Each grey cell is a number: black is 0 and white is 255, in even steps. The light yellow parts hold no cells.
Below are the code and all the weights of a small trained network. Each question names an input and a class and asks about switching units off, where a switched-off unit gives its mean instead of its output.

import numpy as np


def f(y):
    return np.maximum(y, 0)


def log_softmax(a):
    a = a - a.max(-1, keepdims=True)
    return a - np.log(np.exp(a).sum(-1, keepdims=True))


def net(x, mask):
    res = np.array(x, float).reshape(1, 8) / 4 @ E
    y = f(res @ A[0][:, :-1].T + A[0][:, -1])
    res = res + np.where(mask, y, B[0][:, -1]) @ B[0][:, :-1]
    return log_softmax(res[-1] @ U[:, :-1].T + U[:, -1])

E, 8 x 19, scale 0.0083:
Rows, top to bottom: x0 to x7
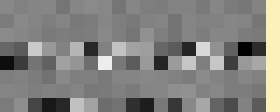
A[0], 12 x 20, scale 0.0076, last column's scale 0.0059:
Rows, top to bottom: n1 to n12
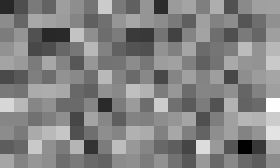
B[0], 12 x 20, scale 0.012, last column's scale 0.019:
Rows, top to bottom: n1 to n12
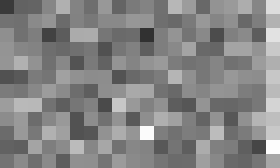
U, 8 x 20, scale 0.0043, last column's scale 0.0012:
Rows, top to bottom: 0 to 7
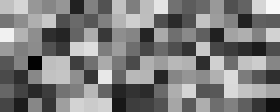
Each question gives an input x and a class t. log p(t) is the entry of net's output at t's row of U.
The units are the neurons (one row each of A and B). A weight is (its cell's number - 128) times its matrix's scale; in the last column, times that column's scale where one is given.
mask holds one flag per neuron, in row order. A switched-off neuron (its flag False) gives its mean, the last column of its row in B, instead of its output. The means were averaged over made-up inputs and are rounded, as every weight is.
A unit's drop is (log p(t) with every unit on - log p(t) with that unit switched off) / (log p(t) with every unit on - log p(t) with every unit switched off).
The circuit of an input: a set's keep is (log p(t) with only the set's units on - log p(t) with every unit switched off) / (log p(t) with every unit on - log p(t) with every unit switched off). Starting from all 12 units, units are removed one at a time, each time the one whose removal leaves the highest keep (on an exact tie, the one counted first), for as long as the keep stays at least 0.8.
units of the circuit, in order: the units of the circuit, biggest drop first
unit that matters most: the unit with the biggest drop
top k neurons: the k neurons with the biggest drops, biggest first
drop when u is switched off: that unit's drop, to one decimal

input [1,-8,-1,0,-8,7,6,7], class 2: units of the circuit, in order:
[n11]
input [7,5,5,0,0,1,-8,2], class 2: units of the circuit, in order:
[n11; n10]
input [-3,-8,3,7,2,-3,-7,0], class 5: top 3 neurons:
[n3; n8; n7]
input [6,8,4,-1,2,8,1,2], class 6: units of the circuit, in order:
[n11; n10]
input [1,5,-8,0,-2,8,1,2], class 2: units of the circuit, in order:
[n11; n10]
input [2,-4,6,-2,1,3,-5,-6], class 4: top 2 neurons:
[n8; n11]
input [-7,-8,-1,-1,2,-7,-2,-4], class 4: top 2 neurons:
[n11; n8]
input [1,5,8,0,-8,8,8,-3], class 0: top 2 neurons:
[n11; n5]
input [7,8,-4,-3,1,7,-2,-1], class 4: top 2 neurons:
[n8; n3]
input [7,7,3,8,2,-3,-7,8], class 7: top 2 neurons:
[n8; n11]
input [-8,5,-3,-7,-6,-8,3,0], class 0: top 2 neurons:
[n3; n9]
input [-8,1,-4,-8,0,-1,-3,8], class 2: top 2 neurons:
[n1; n6]
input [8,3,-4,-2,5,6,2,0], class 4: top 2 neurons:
[n3; n11]
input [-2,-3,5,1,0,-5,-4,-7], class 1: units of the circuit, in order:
[n1]
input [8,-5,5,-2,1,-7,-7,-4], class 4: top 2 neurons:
[n8; n11]
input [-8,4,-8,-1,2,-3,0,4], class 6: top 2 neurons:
[n11; n8]
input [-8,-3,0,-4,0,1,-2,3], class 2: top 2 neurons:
[n1; n6]
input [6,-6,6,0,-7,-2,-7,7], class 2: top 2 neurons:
[n11; n4]
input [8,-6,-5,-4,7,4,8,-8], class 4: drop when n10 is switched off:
0.0
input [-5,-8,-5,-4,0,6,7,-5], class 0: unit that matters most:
n1
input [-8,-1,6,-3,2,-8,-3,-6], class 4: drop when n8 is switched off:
0.1
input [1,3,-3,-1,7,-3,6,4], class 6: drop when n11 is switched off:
0.3
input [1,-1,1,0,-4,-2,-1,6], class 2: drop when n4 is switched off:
0.2
